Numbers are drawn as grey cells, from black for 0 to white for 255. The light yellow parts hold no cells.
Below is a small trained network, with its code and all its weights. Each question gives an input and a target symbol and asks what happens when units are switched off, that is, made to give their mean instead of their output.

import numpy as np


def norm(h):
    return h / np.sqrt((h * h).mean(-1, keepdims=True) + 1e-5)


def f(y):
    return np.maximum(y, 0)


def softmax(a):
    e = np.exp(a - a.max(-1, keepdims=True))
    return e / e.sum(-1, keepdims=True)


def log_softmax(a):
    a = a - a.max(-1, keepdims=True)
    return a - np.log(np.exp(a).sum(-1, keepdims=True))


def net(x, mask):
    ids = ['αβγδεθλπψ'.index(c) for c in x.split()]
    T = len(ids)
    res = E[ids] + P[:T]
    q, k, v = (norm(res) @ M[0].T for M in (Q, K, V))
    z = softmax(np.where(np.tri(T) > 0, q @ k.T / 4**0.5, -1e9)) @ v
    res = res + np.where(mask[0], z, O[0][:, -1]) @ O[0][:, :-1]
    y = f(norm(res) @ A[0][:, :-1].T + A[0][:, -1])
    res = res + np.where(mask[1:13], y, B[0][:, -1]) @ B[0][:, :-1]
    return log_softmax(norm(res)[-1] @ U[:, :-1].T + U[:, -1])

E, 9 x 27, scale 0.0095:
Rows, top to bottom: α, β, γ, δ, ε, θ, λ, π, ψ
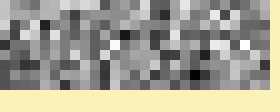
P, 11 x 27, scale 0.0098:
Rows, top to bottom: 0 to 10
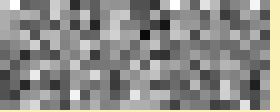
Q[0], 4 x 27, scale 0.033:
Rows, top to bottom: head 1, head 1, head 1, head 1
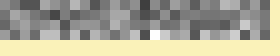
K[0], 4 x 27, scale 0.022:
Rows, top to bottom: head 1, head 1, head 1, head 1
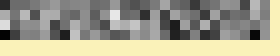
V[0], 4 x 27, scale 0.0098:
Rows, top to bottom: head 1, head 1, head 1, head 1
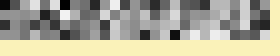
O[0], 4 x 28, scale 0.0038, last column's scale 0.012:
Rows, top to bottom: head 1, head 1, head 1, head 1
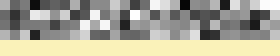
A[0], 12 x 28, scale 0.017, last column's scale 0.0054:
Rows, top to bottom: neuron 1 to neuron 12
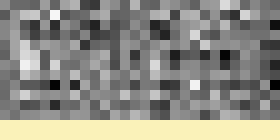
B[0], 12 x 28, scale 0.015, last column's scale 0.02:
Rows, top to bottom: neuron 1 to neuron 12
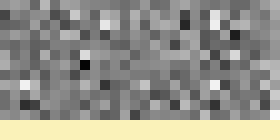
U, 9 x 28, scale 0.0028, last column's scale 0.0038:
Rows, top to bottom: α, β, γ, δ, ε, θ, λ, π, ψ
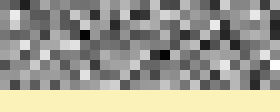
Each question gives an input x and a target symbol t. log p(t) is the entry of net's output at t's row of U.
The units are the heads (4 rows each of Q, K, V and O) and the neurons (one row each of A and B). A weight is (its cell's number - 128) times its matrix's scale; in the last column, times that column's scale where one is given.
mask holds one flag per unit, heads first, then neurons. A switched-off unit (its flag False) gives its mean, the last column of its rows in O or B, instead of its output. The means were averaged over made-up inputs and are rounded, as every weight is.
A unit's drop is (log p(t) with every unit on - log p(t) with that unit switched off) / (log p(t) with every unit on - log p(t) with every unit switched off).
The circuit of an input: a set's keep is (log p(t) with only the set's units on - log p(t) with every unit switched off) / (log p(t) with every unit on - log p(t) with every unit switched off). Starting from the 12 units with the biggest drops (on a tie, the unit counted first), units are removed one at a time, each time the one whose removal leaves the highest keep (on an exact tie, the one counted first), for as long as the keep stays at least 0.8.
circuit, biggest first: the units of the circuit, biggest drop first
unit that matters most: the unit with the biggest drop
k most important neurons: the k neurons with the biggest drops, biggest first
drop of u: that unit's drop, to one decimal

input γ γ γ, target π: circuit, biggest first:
head 1; neuron 12
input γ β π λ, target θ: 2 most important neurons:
neuron 12; neuron 1
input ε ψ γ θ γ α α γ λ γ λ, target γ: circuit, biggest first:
head 1; neuron 9; neuron 11
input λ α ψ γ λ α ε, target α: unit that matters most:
head 1
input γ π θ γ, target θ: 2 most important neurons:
neuron 12; neuron 1
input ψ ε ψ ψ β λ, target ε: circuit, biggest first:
neuron 4; head 1
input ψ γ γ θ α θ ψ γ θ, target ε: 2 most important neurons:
neuron 4; neuron 9
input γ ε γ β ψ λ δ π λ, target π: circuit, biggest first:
head 1; neuron 12
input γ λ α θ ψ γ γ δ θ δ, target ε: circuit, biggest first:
head 1; neuron 5; neuron 1; neuron 12
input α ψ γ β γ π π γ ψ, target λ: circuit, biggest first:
head 1; neuron 3
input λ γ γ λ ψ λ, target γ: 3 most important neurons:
neuron 9; neuron 11; neuron 3
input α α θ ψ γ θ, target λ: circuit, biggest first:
head 1; neuron 3
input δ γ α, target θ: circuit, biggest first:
head 1; neuron 12; neuron 8
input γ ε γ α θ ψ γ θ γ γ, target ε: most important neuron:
neuron 5
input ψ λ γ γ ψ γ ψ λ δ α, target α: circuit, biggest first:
head 1; neuron 11
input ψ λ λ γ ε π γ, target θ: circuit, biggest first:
head 1; neuron 1
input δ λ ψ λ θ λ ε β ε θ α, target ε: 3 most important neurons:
neuron 7; neuron 2; neuron 4
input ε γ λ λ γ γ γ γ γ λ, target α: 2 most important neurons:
neuron 11; neuron 12
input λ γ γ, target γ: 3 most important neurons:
neuron 9; neuron 11; neuron 3
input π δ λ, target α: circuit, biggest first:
neuron 11
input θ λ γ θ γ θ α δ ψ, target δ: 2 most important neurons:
neuron 3; neuron 5
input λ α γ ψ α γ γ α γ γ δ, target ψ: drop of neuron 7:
0.5
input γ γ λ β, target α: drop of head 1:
0.7
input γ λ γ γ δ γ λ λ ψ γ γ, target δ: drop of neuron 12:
0.1
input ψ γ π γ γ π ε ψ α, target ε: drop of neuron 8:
0.0
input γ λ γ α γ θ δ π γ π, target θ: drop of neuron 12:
0.2
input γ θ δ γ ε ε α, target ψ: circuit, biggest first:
head 1
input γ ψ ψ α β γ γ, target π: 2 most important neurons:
neuron 1; neuron 7
